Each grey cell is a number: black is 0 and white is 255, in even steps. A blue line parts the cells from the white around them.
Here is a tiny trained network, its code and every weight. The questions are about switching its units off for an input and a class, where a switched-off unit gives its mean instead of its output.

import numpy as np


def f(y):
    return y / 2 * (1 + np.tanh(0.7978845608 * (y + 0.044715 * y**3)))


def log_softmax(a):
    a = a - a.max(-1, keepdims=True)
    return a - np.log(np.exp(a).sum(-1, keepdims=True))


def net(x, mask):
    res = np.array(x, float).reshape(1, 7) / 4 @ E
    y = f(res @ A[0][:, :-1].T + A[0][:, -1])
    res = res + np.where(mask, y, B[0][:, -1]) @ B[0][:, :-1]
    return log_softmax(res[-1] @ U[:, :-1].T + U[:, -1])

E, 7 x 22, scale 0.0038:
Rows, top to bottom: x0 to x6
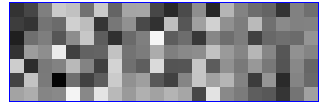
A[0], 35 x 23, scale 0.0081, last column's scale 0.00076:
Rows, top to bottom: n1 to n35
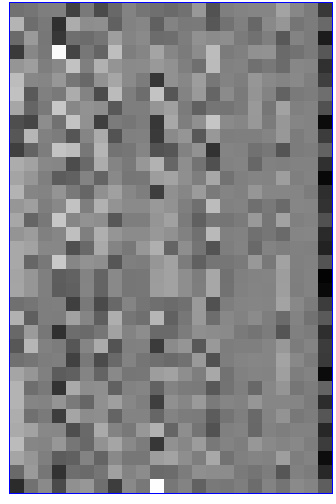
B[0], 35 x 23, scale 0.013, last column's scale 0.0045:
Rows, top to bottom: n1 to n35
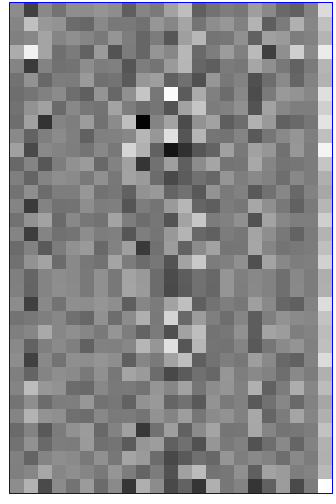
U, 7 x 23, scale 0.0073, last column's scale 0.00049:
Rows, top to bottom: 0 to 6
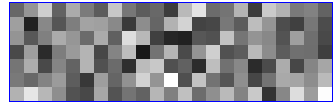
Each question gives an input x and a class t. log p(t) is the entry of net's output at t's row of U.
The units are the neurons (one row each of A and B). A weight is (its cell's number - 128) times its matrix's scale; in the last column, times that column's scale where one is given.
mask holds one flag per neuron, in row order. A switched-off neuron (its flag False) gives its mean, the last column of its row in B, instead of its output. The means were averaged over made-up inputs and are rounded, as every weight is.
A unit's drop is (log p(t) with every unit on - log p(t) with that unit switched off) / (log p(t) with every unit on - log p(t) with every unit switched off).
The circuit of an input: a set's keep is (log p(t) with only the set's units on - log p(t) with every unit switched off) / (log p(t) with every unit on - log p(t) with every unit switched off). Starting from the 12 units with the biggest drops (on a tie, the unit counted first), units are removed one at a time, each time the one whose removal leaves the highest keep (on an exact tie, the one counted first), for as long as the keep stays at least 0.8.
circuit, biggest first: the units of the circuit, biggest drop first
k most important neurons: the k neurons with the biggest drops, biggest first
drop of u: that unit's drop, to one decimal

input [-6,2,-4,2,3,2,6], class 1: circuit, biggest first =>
n15
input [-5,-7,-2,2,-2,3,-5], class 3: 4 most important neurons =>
n12, n31, n18, n11
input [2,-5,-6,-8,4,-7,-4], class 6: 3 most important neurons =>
n2, n28, n30
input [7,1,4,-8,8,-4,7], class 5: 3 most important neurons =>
n7, n23, n4
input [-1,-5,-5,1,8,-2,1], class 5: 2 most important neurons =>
n7, n23
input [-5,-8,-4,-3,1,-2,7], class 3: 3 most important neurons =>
n12, n31, n18
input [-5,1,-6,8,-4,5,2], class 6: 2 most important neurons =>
n4, n35
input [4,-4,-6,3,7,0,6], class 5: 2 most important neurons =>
n7, n23
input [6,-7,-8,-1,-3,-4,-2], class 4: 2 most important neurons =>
n6, n32
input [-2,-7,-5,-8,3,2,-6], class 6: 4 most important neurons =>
n2, n28, n30, n9
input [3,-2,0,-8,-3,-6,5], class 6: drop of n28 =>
0.5
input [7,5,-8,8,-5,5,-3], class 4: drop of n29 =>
0.3
